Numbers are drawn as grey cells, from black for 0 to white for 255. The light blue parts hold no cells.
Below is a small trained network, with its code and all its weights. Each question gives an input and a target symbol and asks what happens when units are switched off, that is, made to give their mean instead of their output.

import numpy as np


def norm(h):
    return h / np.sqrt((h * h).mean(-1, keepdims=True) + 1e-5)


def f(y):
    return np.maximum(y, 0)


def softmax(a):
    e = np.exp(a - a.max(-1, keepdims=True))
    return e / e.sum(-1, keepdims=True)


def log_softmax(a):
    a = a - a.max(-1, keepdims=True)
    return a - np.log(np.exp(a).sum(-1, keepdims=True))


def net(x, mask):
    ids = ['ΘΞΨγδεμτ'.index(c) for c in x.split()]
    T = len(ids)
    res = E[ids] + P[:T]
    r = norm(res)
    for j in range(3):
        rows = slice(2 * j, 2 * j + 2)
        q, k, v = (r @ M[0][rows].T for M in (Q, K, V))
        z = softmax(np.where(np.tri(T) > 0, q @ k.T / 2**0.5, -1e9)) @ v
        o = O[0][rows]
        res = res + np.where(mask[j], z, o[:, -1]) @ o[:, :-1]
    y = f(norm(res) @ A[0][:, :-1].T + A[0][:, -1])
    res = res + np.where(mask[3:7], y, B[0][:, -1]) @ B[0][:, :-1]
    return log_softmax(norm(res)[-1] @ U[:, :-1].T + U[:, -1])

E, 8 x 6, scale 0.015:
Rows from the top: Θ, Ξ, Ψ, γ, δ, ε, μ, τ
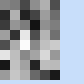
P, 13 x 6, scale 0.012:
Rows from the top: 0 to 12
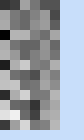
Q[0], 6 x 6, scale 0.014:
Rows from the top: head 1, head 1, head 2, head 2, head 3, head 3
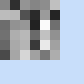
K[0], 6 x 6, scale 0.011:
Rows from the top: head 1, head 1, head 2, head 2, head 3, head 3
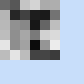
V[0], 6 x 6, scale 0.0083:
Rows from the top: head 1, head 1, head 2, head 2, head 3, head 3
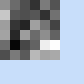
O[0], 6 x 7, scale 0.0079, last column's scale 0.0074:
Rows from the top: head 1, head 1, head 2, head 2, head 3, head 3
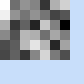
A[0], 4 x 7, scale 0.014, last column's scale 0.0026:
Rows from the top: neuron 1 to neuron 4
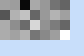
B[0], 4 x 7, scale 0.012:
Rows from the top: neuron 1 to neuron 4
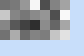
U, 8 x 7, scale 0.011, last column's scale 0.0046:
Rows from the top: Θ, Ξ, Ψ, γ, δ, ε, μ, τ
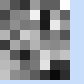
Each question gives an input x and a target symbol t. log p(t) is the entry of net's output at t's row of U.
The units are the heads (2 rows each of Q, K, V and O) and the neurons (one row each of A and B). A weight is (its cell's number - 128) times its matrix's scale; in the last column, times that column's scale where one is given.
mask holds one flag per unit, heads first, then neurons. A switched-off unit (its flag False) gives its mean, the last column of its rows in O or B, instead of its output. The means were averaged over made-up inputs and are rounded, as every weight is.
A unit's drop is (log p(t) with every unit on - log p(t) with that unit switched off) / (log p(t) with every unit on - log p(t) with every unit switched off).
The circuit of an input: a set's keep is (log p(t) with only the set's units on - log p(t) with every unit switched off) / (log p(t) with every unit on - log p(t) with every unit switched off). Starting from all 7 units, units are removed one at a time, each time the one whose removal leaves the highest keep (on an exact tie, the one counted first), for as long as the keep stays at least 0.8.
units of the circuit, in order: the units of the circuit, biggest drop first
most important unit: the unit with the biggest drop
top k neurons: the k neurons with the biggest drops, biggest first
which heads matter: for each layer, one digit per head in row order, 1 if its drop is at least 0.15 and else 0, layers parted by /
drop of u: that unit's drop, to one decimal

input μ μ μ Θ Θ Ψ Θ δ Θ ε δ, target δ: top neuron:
neuron 1
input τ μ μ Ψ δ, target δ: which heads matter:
110
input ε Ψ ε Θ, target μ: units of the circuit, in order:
head 2; neuron 1
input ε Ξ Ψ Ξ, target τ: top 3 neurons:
neuron 4; neuron 2; neuron 1
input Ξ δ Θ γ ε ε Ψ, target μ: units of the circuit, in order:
neuron 2; head 2
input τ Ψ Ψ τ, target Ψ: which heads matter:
001
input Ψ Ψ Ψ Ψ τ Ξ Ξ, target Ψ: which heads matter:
001
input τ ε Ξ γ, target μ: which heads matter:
100
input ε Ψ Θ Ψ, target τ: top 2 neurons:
neuron 2; neuron 4
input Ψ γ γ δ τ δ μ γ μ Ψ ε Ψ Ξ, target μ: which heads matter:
000
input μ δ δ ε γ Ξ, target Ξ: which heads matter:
000
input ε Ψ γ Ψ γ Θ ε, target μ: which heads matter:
000
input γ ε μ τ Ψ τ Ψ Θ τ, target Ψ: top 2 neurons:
neuron 2; neuron 4
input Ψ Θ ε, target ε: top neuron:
neuron 3
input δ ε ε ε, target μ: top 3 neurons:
neuron 2; neuron 1; neuron 4
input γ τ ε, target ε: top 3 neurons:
neuron 3; neuron 2; neuron 4
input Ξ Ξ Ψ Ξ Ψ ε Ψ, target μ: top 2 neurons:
neuron 2; neuron 1
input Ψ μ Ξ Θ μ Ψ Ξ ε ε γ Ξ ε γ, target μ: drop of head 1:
0.3
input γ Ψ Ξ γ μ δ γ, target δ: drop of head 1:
0.6
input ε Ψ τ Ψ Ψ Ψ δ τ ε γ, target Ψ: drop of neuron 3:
0.1
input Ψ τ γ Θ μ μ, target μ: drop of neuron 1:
0.2
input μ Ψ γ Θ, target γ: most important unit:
head 2
